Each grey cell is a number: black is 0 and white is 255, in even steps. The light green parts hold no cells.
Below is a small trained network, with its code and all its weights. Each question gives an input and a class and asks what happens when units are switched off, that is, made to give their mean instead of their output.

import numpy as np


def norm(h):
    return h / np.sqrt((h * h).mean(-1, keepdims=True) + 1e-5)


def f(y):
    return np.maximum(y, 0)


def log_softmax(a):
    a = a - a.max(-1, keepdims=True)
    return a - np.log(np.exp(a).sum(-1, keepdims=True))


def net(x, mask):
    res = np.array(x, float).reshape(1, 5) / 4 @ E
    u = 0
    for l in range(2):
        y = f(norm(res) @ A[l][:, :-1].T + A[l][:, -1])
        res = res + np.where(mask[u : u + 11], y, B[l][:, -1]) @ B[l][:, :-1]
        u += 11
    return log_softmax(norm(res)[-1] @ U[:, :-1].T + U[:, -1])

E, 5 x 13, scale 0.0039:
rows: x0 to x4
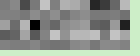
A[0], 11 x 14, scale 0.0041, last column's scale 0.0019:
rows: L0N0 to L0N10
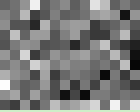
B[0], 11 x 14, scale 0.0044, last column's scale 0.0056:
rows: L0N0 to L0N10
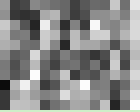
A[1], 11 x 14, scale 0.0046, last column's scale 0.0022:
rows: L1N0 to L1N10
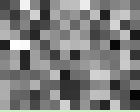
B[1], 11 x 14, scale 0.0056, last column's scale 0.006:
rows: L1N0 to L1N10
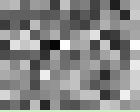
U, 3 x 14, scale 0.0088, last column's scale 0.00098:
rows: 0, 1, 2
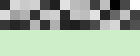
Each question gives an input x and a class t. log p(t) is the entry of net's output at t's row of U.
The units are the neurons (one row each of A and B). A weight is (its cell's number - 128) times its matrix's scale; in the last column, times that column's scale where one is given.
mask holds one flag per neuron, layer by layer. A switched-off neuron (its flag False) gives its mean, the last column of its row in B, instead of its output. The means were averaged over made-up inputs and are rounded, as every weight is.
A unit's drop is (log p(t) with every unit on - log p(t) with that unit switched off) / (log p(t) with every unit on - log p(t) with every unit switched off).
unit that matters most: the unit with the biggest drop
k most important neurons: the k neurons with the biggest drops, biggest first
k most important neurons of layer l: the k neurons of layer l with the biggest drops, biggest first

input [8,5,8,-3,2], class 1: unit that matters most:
L0N2
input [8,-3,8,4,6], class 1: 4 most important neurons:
(L0N2; L1N3; L1N4; L0N0)
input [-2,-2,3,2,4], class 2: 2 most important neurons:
(L0N5; L0N1)
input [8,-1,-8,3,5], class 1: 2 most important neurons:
(L0N3; L0N7)
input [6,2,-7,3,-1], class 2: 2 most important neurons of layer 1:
(L1N1; L1N7)
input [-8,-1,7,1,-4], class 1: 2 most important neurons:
(L0N1; L1N9)
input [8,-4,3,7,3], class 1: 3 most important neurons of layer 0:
(L0N2; L0N8; L0N9)
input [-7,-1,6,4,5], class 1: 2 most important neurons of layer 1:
(L1N9; L1N4)
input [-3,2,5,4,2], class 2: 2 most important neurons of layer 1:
(L1N4; L1N2)
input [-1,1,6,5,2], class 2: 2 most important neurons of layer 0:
(L0N5; L0N1)
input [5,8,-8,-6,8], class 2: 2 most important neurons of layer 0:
(L0N10; L0N6)
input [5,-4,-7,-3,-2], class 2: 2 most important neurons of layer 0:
(L0N6; L0N2)
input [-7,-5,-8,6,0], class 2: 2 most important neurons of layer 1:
(L1N1; L1N4)
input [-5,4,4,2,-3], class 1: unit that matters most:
L0N1
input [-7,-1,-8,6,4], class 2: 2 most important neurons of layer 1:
(L1N1; L1N4)
